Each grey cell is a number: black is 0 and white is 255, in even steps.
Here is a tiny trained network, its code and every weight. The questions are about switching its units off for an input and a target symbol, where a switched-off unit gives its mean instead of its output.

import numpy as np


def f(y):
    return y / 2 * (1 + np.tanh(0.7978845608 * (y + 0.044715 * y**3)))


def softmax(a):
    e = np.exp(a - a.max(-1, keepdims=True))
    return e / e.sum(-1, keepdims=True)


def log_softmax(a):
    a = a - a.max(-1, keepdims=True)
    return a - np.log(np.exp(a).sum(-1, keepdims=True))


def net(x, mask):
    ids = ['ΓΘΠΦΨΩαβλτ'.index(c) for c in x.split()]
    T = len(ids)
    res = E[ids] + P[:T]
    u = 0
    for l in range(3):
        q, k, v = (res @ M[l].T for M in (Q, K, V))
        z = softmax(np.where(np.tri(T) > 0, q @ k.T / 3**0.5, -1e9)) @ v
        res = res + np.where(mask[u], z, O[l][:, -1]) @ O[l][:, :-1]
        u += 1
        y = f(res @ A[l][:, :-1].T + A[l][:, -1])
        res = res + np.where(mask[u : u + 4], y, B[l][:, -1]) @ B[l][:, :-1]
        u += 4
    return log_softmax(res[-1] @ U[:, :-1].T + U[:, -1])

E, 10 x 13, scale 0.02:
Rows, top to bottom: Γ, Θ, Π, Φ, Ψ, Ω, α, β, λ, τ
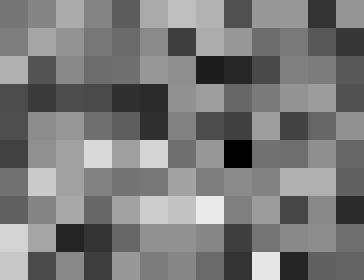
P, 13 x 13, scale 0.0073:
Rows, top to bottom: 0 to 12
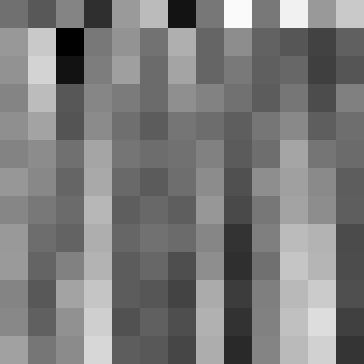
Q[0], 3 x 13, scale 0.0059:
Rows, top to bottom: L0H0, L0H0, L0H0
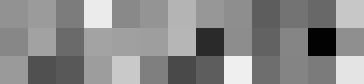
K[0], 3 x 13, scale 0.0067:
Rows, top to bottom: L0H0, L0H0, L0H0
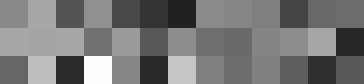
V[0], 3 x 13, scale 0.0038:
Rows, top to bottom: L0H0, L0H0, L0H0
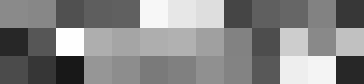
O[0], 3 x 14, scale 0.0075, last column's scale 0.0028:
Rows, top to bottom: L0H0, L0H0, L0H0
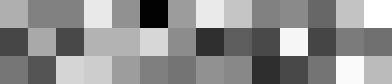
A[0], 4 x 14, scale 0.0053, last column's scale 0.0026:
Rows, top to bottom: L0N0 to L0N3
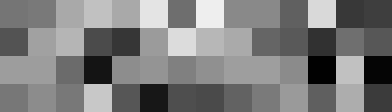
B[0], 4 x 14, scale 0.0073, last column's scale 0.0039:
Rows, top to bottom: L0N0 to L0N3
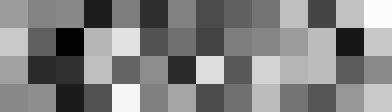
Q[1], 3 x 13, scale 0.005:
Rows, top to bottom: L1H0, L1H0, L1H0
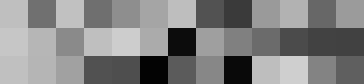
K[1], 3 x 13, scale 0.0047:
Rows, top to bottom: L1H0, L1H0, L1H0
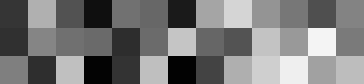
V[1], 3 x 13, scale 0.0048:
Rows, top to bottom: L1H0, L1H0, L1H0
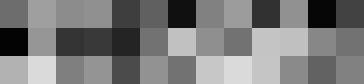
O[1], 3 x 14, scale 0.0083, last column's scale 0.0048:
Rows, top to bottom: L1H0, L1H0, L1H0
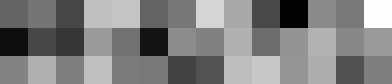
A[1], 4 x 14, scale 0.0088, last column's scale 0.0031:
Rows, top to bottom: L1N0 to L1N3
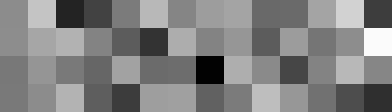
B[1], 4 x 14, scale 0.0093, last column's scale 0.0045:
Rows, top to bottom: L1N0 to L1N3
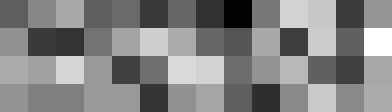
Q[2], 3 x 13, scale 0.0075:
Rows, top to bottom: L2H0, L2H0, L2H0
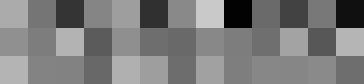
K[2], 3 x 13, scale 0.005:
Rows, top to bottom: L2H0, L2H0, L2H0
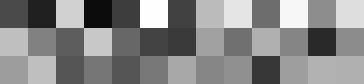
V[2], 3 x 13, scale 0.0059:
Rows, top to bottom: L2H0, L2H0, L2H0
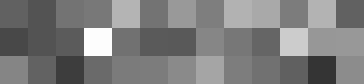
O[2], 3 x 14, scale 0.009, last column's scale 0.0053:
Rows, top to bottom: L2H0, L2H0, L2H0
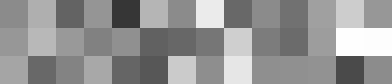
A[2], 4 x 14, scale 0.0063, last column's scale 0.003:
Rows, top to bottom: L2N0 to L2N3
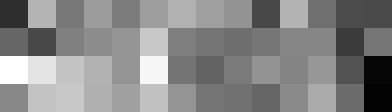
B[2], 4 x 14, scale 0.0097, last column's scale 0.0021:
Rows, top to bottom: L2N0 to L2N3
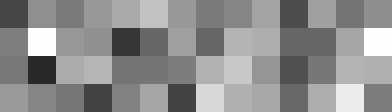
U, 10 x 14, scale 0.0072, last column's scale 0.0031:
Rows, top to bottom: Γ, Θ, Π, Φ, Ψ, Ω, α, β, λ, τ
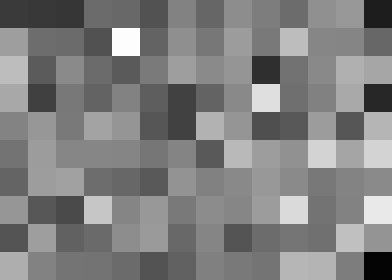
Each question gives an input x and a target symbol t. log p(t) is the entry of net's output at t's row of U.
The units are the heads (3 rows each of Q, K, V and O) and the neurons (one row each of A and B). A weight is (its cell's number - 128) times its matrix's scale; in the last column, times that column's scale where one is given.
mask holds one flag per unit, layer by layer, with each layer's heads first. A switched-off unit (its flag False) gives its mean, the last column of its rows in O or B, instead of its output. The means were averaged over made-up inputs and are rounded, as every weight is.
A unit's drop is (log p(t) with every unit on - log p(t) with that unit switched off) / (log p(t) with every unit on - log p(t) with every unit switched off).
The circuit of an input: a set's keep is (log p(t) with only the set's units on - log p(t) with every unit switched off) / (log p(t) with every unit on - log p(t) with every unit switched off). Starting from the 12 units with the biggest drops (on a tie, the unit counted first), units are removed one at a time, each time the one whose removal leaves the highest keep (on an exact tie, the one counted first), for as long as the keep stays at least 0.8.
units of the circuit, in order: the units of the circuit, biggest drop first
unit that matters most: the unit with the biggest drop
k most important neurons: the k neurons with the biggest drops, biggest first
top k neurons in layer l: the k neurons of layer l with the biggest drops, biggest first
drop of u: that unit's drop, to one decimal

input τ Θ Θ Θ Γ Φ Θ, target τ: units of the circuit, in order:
[L1H0 L0H0 L1N3 L0N2]
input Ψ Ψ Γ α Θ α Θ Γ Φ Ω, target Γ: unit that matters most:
L1H0
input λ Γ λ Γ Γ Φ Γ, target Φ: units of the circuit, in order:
[L0H0 L1H0 L1N1]
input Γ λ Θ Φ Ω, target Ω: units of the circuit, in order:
[L2H0 L0H0 L1H0 L0N2]
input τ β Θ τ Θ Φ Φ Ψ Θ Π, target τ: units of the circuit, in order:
[L0H0 L1H0 L1N3]
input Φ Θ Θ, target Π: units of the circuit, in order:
[L0H0 L1H0]
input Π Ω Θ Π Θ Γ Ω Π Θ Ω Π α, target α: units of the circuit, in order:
[L2H0 L2N1 L1H0]
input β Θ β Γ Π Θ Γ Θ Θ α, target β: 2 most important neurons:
[L1N1 L0N0]
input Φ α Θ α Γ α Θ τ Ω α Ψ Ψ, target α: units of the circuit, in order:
[L0N3 L1N2]
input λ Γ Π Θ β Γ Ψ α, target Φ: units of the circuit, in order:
[L0H0 L1H0 L1N1 L2N2]
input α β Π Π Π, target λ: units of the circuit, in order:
[L2H0 L1N0]
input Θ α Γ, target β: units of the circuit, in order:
[L0N1 L0N2]
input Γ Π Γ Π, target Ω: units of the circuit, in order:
[L0H0 L2H0 L1H0]
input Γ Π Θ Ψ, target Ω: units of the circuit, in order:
[L2H0 L0H0 L1H0]
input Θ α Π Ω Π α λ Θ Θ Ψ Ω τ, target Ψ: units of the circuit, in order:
[L1H0 L0N3]
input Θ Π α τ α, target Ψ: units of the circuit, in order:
[L1H0]
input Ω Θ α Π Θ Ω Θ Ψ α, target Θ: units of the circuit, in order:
[L2H0 L1H0 L0H0]
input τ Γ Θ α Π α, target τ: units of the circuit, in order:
[L0H0 L1N3 L1H0]
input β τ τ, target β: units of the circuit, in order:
[L2H0 L0N0 L0N2]
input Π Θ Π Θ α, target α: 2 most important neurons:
[L2N1 L1N3]
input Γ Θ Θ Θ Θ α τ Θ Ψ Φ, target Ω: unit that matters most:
L2H0
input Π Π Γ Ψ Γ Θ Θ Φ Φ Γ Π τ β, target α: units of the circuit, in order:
[L2N1 L2H0 L1H0]
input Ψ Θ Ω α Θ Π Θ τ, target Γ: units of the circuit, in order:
[L1H0 L0H0]
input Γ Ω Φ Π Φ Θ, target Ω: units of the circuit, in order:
[L2H0 L0H0 L1H0 L0N2]
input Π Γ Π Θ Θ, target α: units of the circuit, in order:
[L2H0 L1H0 L2N1]
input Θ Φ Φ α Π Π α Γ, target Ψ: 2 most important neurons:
[L0N3 L1N1]
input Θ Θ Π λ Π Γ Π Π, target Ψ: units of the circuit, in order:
[L1H0]
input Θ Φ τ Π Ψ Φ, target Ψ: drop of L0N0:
0.1
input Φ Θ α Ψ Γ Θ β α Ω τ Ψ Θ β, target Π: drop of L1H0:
0.2
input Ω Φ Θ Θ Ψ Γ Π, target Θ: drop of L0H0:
0.7
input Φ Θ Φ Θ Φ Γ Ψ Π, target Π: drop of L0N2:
0.0
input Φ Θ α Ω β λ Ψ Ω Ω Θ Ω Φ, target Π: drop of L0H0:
0.2
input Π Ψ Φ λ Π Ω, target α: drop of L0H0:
0.1
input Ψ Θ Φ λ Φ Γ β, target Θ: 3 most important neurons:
[L0N0 L0N1 L1N1]
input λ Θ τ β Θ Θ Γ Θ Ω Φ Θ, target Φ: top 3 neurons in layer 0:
[L0N0 L0N2 L0N3]
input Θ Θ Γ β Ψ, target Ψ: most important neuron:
[L0N0]
